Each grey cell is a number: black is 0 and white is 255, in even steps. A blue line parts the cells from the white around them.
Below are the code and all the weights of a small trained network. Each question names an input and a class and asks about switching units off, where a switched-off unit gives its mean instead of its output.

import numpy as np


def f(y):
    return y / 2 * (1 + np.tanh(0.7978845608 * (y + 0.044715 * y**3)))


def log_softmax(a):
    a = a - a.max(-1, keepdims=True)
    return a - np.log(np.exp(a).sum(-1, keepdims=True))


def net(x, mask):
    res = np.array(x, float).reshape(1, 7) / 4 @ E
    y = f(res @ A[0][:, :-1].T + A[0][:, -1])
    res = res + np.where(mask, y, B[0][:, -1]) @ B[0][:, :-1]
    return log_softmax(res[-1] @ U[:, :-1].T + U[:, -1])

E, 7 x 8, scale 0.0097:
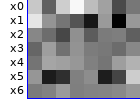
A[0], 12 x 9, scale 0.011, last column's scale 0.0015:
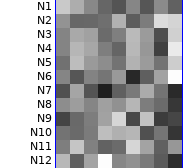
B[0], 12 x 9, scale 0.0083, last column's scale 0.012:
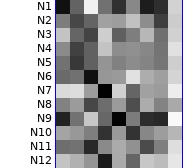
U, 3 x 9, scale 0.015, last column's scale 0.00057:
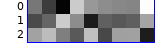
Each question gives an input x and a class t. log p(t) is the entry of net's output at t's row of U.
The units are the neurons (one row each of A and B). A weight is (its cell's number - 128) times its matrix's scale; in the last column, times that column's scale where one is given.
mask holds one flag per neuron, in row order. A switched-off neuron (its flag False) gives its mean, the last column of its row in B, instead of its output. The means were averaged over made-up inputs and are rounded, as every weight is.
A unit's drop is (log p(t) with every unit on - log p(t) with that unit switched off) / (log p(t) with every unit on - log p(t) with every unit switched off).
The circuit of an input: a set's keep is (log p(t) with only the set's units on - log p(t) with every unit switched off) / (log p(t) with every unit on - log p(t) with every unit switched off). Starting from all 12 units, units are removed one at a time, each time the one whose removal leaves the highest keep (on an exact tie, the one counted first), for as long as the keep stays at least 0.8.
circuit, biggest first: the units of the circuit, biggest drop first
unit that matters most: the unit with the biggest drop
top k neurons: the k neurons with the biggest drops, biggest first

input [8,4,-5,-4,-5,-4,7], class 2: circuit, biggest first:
N12
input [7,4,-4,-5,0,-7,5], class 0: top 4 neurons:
N4; N7; N3; N5
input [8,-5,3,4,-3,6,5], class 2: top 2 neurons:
N12; N10
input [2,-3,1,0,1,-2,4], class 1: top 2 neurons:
N7; N6
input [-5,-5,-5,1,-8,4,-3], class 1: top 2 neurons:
N9; N12
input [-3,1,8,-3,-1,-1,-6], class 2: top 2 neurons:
N9; N7
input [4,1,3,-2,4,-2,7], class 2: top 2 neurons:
N9; N12
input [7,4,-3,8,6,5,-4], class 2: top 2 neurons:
N12; N10
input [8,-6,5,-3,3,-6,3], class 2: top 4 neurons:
N12; N10; N1; N8
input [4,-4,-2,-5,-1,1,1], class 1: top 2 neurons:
N9; N7
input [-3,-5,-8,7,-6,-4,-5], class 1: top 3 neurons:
N9; N6; N2
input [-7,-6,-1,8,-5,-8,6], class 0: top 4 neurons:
N11; N4; N3; N5
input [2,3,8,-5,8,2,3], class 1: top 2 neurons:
N7; N11
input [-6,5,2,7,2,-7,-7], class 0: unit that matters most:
N11
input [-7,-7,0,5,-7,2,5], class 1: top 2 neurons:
N9; N12
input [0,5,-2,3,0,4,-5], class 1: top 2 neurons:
N1; N11
